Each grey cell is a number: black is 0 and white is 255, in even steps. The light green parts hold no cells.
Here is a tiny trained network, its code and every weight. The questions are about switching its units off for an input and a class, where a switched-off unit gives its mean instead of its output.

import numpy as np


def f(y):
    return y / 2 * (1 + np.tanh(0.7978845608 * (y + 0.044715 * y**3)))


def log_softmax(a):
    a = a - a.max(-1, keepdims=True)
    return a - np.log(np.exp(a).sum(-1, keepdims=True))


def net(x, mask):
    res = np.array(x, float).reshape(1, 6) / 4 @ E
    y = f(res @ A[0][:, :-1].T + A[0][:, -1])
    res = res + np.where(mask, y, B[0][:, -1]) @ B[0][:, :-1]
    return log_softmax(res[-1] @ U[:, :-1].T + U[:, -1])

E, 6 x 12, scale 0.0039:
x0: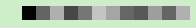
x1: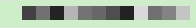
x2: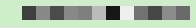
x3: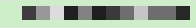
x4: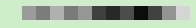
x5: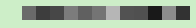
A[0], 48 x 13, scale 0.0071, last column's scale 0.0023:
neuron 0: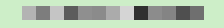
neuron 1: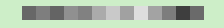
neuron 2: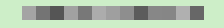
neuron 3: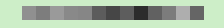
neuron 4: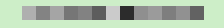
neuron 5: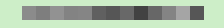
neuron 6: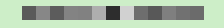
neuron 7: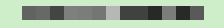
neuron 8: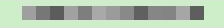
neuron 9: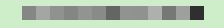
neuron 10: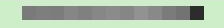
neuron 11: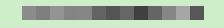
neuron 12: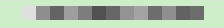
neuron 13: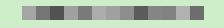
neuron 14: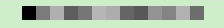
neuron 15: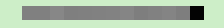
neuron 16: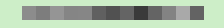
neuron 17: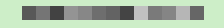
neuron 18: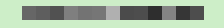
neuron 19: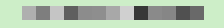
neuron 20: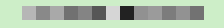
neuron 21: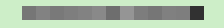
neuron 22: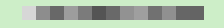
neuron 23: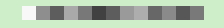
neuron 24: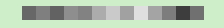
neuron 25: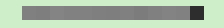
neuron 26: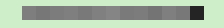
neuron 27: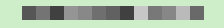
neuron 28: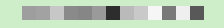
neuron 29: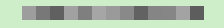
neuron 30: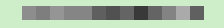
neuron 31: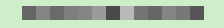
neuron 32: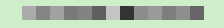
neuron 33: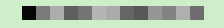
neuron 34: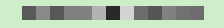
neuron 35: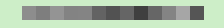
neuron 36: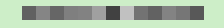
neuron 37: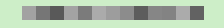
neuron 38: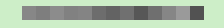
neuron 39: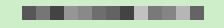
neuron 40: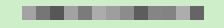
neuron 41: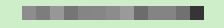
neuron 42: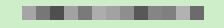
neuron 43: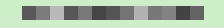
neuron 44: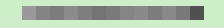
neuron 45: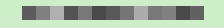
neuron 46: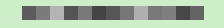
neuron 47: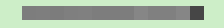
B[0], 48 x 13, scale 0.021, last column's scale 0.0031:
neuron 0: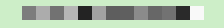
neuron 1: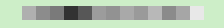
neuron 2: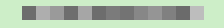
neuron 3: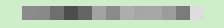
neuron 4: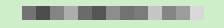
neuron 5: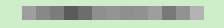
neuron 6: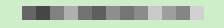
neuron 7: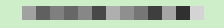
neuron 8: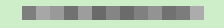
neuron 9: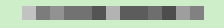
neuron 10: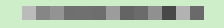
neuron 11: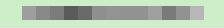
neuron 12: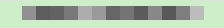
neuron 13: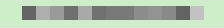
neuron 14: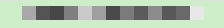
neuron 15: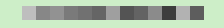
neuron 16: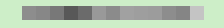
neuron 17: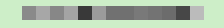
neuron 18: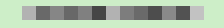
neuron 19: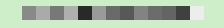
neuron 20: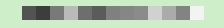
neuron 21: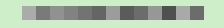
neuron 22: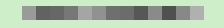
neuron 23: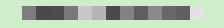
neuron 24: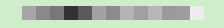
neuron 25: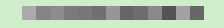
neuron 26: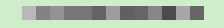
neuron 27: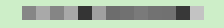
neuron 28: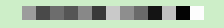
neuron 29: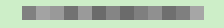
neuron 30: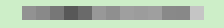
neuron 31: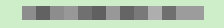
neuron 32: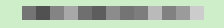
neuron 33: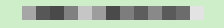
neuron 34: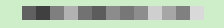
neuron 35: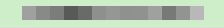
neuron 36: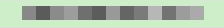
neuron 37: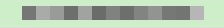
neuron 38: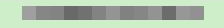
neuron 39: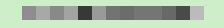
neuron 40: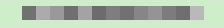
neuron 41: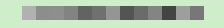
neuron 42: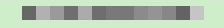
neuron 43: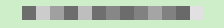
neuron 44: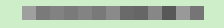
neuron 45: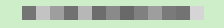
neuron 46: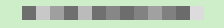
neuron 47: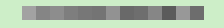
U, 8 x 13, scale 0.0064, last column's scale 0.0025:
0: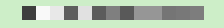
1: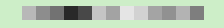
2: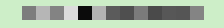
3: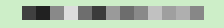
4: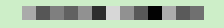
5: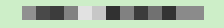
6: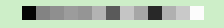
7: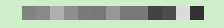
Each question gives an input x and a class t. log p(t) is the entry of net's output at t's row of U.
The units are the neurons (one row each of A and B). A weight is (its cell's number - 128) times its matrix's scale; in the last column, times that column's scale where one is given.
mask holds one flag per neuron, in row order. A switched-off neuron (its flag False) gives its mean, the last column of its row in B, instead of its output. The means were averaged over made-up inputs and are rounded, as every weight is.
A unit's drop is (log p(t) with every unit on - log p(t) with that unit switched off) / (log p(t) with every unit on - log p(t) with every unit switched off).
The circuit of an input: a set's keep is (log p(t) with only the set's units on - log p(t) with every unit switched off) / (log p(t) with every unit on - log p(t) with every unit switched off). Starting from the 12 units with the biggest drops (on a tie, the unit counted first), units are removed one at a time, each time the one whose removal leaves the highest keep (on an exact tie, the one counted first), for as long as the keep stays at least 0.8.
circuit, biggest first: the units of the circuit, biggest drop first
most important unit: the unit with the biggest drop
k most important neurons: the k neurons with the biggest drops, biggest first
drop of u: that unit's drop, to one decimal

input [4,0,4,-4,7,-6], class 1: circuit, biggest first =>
[neuron 3]
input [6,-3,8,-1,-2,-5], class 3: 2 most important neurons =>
[neuron 34; neuron 6]
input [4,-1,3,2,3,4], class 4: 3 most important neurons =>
[neuron 23; neuron 7; neuron 18]
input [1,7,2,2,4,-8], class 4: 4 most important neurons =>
[neuron 28; neuron 0; neuron 19; neuron 9]
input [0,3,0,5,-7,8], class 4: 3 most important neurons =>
[neuron 7; neuron 18; neuron 3]
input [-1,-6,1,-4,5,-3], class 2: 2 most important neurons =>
[neuron 0; neuron 19]
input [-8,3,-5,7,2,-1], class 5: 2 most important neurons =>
[neuron 23; neuron 12]
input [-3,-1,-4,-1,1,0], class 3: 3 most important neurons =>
[neuron 14; neuron 33; neuron 20]
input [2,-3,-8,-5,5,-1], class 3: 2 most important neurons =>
[neuron 20; neuron 4]
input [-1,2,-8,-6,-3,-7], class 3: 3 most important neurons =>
[neuron 20; neuron 4; neuron 32]
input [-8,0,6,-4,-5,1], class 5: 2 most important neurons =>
[neuron 23; neuron 12]
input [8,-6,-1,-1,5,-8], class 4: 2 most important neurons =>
[neuron 28; neuron 23]
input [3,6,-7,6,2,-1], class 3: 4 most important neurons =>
[neuron 20; neuron 4; neuron 32; neuron 0]
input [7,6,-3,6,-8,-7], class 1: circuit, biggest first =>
[neuron 24]
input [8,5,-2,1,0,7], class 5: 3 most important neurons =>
[neuron 14; neuron 33; neuron 28]
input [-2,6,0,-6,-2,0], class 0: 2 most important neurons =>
[neuron 0; neuron 19]
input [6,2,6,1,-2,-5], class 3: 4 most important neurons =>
[neuron 34; neuron 6; neuron 23; neuron 36]
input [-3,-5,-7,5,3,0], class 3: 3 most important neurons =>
[neuron 20; neuron 4; neuron 32]
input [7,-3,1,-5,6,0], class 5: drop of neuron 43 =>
0.1
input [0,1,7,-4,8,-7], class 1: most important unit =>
neuron 3
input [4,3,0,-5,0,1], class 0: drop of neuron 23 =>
0.2
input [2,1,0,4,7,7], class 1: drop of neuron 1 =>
-0.1
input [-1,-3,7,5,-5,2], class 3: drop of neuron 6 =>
0.2
